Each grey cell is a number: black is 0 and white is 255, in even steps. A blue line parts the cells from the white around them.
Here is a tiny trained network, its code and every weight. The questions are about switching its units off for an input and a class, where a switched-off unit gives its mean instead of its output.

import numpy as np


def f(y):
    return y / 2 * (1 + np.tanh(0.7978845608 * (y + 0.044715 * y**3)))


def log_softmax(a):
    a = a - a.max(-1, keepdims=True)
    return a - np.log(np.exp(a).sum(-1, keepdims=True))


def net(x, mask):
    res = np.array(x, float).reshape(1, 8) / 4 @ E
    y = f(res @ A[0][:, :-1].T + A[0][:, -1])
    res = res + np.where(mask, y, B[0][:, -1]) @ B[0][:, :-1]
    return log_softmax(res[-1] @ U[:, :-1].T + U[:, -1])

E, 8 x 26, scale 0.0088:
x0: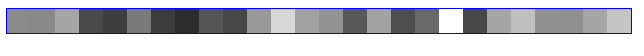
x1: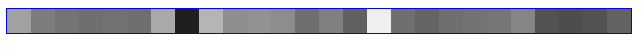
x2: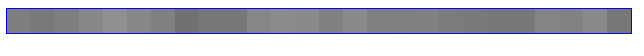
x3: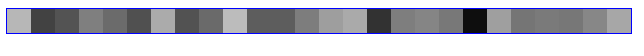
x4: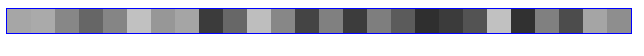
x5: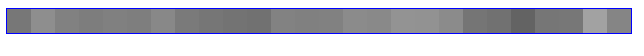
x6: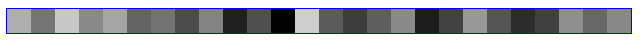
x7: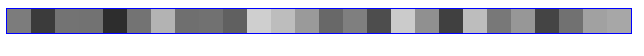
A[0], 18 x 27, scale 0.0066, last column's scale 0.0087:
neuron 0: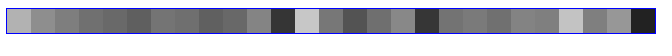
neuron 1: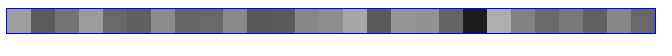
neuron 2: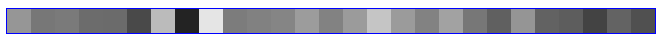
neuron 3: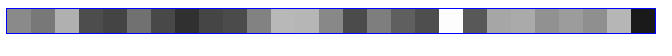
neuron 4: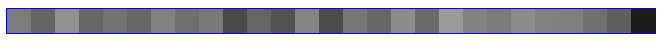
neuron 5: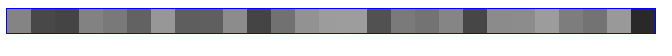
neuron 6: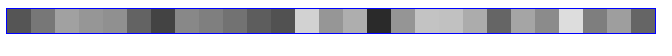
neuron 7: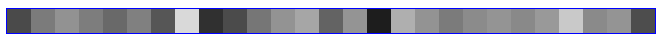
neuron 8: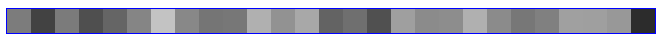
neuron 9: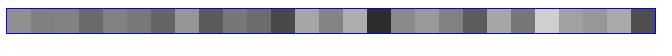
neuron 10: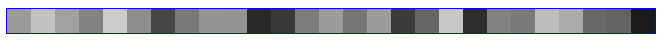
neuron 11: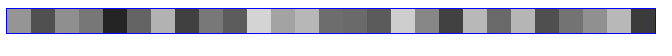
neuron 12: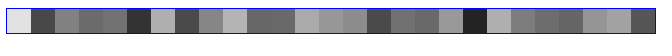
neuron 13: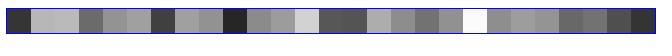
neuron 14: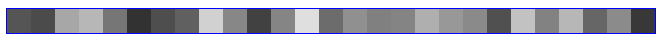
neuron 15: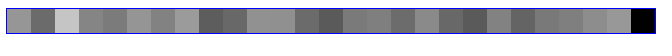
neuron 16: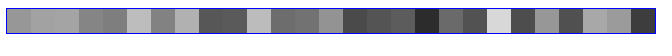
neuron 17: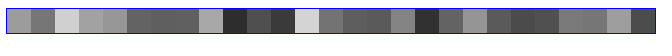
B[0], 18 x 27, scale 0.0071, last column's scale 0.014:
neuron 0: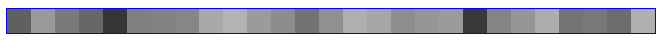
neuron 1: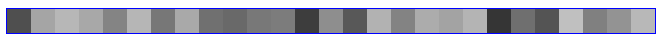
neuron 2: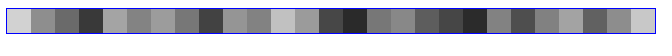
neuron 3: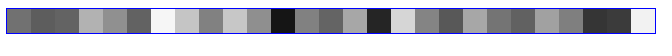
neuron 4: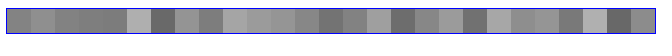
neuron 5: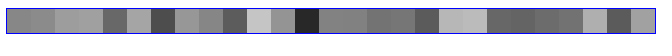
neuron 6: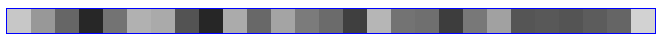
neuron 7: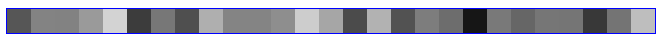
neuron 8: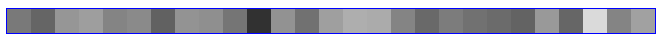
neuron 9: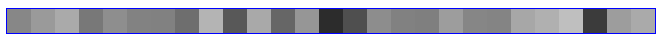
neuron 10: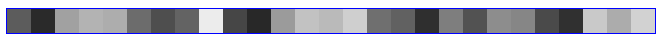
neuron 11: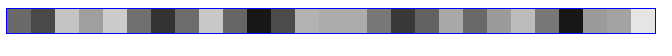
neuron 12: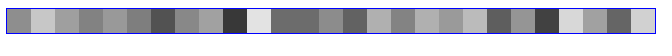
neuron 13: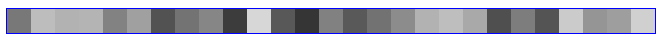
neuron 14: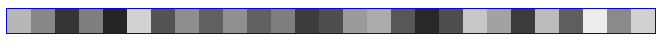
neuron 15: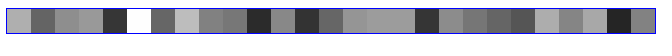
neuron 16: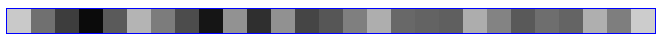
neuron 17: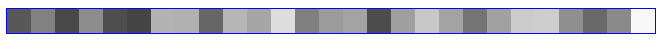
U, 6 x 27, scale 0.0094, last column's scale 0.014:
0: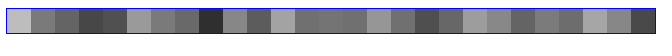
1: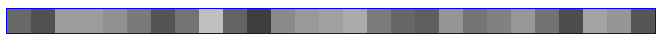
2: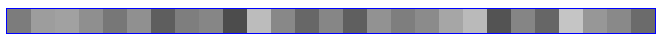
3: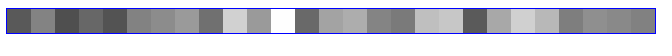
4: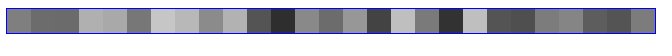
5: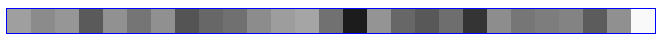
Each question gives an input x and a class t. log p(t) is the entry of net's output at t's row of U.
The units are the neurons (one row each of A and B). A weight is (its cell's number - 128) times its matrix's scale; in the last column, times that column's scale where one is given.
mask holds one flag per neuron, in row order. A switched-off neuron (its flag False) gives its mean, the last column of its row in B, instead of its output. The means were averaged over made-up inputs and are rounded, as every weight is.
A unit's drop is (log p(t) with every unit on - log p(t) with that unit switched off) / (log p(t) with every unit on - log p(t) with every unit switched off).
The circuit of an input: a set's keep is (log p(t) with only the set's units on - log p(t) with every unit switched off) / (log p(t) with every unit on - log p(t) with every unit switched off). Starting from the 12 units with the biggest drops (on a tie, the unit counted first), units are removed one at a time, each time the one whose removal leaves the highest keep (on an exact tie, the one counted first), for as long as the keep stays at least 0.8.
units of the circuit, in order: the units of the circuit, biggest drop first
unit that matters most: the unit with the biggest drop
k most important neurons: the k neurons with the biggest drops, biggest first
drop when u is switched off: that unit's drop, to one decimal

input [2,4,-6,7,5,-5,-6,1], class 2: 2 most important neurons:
(neuron 12; neuron 17)
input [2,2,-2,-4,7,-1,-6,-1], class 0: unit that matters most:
neuron 17
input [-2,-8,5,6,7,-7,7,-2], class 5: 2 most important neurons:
(neuron 9; neuron 7)
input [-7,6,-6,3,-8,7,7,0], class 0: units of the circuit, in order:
(neuron 14; neuron 3)
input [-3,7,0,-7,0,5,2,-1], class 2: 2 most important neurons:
(neuron 13; neuron 6)
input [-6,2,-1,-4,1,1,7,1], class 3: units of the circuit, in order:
(neuron 17; neuron 3)
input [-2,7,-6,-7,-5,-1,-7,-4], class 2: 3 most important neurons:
(neuron 17; neuron 13; neuron 6)
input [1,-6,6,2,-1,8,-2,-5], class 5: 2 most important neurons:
(neuron 6; neuron 11)
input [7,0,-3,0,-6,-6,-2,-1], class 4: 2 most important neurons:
(neuron 3; neuron 16)
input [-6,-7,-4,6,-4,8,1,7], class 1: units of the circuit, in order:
(neuron 11; neuron 3)
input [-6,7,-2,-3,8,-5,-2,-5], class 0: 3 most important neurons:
(neuron 16; neuron 3; neuron 7)
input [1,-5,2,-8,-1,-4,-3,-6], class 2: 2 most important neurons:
(neuron 13; neuron 11)
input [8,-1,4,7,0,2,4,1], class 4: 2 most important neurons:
(neuron 3; neuron 13)
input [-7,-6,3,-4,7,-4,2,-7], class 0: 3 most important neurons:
(neuron 16; neuron 3; neuron 11)
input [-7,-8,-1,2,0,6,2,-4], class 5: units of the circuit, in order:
(neuron 3; neuron 7)
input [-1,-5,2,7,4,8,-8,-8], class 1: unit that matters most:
neuron 10
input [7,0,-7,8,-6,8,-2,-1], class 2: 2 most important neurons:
(neuron 12; neuron 5)
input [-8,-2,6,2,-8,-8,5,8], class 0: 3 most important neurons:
(neuron 6; neuron 14; neuron 3)
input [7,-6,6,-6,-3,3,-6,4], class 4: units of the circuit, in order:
(neuron 3; neuron 17)
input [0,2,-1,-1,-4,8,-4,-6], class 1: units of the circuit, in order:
(neuron 10)
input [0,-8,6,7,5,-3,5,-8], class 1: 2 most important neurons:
(neuron 10; neuron 2)
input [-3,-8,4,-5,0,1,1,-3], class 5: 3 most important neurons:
(neuron 7; neuron 6; neuron 3)
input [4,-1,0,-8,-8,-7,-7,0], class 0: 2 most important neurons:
(neuron 14; neuron 6)
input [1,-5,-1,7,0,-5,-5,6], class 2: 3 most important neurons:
(neuron 12; neuron 10; neuron 1)
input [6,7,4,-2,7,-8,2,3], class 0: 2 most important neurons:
(neuron 16; neuron 7)
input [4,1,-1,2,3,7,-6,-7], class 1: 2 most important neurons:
(neuron 10; neuron 17)
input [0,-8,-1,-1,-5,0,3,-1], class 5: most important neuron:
(neuron 7)
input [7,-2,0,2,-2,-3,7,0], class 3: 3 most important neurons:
(neuron 17; neuron 0; neuron 4)
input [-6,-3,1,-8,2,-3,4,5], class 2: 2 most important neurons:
(neuron 13; neuron 3)
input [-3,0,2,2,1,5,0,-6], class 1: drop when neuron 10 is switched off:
0.2
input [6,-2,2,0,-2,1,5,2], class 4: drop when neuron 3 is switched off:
1.5
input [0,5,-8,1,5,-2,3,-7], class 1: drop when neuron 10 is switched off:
1.2
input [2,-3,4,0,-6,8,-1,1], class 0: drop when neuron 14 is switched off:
0.3
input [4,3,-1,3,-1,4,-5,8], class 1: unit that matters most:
neuron 11
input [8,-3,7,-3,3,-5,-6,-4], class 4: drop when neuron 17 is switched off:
0.1
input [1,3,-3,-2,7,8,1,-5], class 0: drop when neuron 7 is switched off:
0.0
